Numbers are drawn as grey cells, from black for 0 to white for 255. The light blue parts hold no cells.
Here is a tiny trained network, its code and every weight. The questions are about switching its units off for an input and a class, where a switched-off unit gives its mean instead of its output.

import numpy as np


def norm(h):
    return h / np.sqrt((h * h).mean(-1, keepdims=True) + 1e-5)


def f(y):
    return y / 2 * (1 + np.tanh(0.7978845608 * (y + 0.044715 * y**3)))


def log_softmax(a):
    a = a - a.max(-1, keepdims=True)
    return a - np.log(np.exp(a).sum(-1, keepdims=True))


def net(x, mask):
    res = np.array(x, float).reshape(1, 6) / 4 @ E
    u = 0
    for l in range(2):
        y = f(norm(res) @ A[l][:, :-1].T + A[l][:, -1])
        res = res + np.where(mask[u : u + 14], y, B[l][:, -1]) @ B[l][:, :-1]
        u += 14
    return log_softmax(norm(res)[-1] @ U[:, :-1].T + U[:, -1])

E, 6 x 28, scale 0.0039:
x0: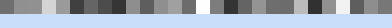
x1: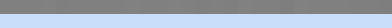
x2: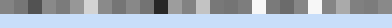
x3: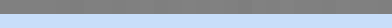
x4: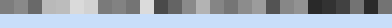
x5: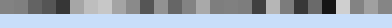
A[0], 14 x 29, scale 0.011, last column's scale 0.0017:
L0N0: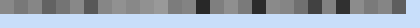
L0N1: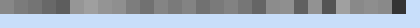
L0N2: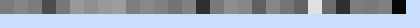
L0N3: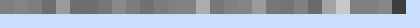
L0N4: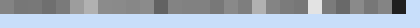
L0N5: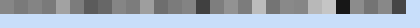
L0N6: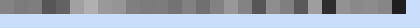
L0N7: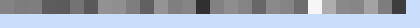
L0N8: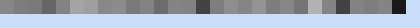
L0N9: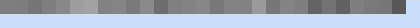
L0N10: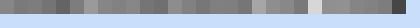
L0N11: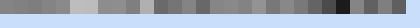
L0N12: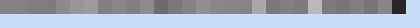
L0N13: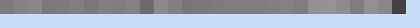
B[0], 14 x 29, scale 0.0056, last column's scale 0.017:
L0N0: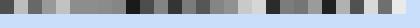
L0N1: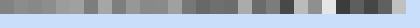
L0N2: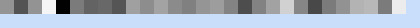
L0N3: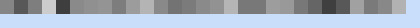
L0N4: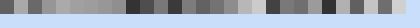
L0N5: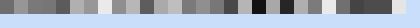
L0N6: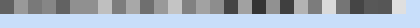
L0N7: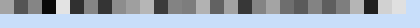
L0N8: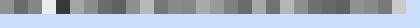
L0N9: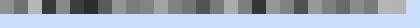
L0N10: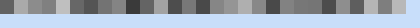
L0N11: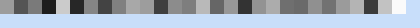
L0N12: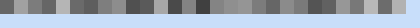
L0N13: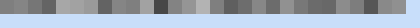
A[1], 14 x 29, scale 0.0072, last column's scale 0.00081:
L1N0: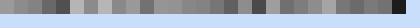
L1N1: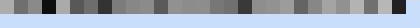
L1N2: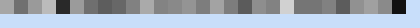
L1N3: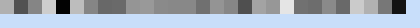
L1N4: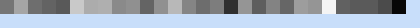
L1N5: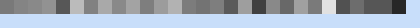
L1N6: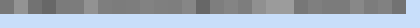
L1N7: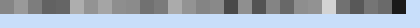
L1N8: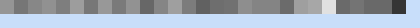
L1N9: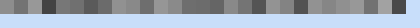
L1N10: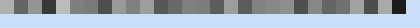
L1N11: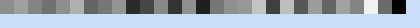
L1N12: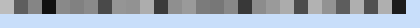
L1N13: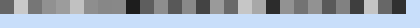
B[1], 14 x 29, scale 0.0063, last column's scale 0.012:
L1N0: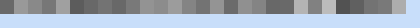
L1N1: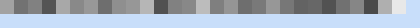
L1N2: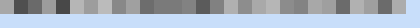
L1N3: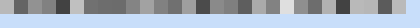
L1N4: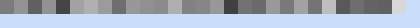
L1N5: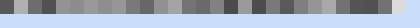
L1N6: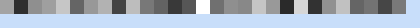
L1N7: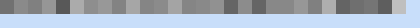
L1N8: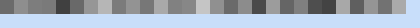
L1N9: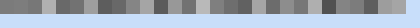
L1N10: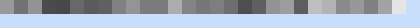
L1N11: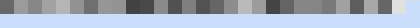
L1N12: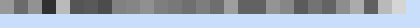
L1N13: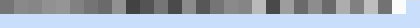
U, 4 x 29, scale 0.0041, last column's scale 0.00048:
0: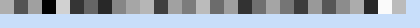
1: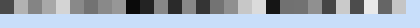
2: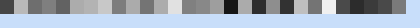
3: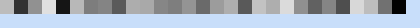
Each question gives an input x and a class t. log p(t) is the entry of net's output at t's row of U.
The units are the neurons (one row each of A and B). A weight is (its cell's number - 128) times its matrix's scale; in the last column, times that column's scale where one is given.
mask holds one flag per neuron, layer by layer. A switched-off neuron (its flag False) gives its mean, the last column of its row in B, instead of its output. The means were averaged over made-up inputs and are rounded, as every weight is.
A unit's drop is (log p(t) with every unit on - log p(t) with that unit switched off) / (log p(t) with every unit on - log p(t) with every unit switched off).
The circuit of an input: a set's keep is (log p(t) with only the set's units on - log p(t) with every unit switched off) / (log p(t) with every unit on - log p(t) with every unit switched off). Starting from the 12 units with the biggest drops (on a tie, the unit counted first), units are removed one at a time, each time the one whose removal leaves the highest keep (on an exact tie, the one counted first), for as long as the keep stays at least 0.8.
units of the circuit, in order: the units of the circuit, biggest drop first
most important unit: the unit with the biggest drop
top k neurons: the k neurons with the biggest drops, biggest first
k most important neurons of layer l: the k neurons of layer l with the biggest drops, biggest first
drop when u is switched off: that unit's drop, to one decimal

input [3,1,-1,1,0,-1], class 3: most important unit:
L0N5
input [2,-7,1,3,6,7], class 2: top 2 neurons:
L0N6, L0N7
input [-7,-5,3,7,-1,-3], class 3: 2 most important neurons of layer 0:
L0N2, L0N8
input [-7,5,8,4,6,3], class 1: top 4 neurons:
L0N4, L0N7, L0N12, L0N10
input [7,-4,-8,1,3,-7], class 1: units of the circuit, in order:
L0N11, L0N6
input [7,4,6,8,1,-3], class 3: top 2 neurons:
L0N3, L0N0
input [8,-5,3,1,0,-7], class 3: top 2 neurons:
L0N3, L0N6
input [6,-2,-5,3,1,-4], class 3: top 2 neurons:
L0N5, L0N0
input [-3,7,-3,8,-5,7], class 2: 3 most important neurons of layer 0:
L0N6, L0N1, L0N11
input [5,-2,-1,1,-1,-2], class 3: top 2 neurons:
L0N5, L0N11
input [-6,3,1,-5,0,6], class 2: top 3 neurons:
L0N6, L0N1, L0N3
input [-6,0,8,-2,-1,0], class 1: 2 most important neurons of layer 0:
L0N4, L0N10
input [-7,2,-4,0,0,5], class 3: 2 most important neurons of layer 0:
L0N2, L0N5
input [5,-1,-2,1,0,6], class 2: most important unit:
L0N2
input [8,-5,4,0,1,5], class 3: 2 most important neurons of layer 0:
L0N5, L0N11
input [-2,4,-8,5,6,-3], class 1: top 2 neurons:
L0N0, L0N7
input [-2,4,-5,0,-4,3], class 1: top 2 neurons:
L0N0, L0N11
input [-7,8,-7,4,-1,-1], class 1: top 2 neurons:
L0N0, L0N3
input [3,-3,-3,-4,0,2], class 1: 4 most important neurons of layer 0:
L0N11, L0N7, L0N5, L0N2
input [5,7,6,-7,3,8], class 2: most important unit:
L0N0
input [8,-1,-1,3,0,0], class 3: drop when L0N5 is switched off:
0.5
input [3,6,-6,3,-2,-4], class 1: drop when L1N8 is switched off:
0.0
